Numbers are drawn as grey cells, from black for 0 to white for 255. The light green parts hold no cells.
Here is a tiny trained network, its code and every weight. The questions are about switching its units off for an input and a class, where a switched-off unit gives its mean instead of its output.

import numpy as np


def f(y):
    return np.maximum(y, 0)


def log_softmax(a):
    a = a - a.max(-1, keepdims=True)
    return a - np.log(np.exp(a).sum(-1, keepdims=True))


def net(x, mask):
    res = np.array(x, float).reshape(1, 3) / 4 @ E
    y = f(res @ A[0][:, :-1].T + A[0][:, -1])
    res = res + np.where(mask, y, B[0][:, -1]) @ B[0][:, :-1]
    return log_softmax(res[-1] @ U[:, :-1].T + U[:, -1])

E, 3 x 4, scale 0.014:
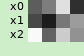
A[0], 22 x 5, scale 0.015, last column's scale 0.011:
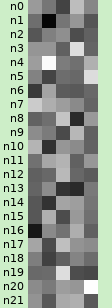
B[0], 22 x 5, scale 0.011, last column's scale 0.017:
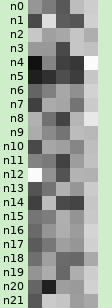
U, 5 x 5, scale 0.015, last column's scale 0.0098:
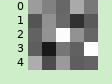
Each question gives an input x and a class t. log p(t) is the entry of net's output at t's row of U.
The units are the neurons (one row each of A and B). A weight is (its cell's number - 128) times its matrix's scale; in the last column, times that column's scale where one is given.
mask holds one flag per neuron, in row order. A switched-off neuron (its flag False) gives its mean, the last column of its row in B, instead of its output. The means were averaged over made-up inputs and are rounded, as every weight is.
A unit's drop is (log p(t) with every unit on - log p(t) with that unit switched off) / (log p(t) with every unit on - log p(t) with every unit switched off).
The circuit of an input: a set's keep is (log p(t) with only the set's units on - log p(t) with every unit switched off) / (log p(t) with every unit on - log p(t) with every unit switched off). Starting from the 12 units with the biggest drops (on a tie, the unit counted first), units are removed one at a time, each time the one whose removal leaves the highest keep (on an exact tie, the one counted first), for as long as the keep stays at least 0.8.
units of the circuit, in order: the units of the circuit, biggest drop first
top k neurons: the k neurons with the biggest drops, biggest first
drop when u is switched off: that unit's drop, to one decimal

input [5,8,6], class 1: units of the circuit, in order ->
[n14]
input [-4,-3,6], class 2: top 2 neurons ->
[n7 n8]
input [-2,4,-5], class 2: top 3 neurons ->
[n4 n16 n15]
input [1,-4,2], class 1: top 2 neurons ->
[n4 n7]
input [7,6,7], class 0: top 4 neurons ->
[n8 n12 n19 n4]
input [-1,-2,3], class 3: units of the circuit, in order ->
[n1 n2 n19]
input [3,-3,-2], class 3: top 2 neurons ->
[n1 n14]
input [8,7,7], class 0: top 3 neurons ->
[n8 n12 n19]
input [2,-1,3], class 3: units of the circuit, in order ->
[n16 n2 n1]
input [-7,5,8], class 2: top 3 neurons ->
[n21 n10 n8]
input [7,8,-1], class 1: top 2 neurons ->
[n14 n1]
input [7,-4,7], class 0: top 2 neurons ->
[n8 n11]
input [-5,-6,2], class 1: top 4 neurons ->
[n4 n8 n7 n12]
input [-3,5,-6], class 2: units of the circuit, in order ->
[n16]
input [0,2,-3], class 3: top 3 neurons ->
[n21 n7 n10]
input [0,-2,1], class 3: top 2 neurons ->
[n1 n14]
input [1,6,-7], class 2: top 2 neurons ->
[n16 n4]
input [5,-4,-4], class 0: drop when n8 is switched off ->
0.2
